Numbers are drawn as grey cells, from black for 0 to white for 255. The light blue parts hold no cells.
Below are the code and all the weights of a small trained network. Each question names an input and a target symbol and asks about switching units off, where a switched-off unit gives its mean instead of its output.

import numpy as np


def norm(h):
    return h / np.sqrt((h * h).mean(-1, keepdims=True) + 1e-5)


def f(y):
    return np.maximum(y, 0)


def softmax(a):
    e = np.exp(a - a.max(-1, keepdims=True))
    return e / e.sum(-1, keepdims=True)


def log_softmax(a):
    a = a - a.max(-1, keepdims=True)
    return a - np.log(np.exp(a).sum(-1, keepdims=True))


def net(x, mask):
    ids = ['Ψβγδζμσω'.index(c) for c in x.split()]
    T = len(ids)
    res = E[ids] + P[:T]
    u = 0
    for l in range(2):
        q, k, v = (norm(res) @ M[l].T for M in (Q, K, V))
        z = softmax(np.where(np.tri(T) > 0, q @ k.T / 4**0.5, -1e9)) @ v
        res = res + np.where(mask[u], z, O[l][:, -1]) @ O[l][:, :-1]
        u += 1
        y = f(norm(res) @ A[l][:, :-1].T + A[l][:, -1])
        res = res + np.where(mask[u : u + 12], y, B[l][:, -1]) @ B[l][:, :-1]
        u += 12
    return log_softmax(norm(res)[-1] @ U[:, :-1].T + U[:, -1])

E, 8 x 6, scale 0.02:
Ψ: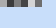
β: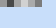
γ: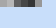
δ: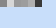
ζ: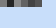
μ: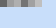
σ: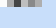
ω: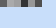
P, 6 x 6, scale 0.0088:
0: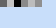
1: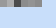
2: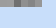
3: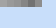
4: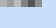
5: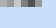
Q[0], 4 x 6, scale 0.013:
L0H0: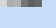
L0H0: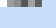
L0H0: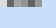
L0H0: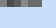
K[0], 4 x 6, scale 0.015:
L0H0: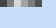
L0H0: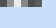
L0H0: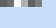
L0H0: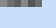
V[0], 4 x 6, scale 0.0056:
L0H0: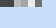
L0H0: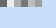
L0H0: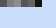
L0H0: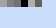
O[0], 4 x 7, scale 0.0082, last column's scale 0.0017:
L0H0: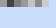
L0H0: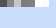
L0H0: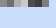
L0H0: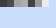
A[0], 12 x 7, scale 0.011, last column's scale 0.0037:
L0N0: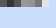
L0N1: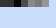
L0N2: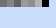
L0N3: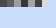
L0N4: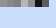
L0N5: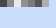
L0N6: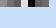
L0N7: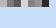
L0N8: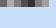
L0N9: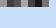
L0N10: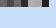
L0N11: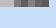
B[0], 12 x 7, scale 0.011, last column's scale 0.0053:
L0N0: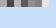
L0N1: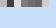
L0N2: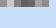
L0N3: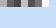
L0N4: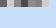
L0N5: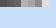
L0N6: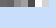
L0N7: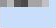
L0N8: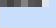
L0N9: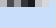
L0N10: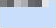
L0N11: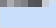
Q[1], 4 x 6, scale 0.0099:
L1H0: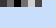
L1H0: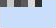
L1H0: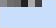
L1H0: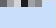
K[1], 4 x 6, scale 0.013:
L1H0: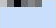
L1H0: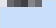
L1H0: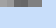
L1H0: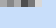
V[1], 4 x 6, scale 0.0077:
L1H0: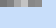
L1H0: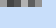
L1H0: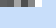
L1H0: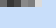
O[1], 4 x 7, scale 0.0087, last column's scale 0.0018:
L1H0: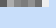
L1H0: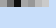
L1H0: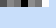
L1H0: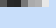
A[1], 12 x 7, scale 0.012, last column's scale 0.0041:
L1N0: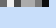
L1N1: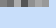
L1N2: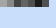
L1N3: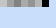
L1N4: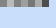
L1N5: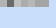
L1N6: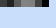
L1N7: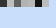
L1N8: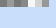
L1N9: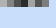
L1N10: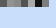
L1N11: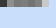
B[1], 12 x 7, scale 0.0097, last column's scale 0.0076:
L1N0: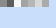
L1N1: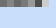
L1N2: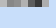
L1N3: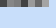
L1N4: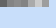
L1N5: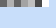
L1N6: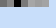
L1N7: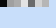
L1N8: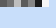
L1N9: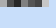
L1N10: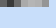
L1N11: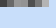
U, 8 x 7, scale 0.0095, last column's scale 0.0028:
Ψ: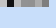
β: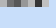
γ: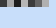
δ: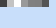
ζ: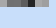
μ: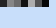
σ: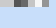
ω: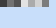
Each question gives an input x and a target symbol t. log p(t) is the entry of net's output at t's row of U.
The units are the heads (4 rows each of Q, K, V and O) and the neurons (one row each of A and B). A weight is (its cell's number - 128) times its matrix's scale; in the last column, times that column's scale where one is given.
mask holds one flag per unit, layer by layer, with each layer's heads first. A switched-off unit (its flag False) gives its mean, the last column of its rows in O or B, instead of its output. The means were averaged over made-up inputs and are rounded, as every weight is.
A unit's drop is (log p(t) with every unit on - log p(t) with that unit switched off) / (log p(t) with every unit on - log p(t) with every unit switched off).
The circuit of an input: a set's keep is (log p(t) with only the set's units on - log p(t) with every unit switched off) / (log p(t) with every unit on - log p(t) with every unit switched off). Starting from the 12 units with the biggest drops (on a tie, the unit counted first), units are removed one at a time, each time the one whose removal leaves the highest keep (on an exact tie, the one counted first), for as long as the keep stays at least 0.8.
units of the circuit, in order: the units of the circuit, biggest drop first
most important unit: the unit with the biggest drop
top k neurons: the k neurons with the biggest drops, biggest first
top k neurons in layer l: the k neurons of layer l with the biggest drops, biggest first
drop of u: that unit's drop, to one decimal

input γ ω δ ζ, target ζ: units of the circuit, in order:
[L0H0 L0N9]
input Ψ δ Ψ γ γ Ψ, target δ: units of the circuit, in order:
[L1H0 L0H0]
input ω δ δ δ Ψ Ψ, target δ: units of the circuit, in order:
[L1H0]
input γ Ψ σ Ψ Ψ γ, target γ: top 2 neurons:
[L0N8 L0N9]
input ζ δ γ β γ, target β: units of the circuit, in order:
[L0H0 L0N9]
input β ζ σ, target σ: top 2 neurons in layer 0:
[L0N6 L0N7]
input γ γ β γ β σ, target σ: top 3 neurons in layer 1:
[L1N0 L1N4 L1N1]
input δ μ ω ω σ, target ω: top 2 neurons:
[L0N6 L0N9]
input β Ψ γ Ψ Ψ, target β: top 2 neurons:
[L1N5 L0N9]
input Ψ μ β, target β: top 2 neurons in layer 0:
[L0N6 L0N9]
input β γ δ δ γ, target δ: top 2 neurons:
[L0N3 L1N9]
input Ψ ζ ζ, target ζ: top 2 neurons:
[L0N9 L0N4]
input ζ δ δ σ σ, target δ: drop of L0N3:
0.2
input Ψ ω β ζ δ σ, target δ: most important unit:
L0N3
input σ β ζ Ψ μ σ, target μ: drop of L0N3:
0.1
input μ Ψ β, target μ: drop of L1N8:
0.2
